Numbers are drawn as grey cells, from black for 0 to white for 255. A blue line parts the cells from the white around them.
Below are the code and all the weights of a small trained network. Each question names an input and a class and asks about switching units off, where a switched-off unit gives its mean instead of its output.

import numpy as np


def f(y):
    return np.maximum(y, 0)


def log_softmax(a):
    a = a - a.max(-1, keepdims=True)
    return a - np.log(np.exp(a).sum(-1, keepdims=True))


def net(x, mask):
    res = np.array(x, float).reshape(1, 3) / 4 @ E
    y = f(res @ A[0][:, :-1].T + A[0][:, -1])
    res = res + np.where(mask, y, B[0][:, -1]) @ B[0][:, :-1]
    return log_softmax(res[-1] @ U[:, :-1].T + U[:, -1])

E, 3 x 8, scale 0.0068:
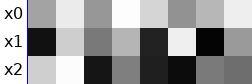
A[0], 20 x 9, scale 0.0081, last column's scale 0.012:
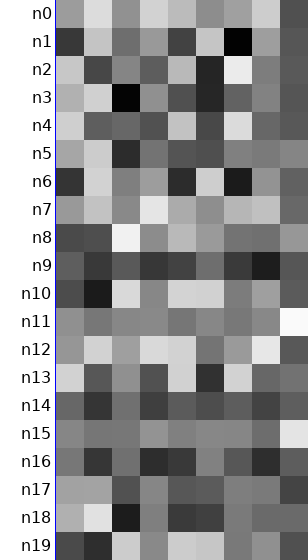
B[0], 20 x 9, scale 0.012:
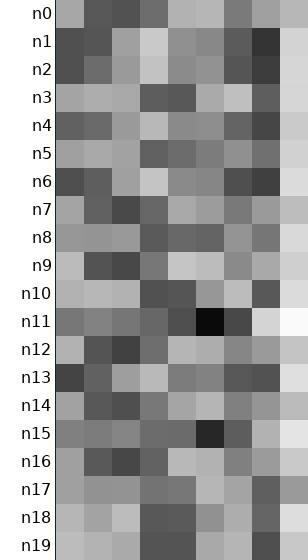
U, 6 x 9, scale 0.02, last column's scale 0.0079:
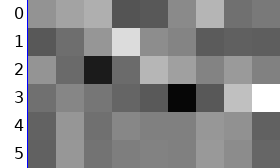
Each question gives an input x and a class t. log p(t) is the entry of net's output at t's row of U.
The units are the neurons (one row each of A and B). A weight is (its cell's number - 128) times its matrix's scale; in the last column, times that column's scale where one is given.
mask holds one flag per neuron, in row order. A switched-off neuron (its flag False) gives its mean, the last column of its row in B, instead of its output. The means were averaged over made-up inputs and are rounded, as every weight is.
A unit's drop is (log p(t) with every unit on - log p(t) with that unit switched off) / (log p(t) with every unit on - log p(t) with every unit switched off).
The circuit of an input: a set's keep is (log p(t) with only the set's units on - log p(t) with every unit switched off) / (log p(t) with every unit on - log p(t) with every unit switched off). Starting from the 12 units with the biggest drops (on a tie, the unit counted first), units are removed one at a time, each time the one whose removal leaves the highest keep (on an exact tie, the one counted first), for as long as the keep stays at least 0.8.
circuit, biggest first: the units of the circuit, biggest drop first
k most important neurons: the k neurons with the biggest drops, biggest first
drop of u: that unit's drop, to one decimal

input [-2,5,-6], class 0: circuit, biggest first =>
n10
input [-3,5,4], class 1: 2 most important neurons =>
n6; n1
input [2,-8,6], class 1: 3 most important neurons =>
n2; n13; n4
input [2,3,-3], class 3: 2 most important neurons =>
n3; n18
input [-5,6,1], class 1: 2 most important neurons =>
n6; n1
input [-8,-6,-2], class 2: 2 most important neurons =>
n16; n9
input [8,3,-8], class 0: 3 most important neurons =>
n10; n19; n8
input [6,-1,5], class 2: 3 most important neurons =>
n12; n0; n7
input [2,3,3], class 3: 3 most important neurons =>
n10; n19; n2
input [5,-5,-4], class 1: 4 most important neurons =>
n13; n2; n9; n16
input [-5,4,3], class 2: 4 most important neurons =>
n9; n16; n13; n2
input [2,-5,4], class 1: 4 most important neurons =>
n2; n13; n10; n4
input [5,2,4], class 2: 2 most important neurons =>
n12; n0
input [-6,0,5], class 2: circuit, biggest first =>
n9
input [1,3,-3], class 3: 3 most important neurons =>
n3; n18; n2
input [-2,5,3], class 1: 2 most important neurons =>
n1; n6
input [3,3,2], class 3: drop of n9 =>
0.2
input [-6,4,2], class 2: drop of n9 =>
0.1
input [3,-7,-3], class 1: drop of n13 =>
0.0
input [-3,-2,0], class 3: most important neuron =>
n12
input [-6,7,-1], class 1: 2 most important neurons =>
n6; n1
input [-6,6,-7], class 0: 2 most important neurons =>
n10; n19
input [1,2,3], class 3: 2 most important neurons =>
n10; n19
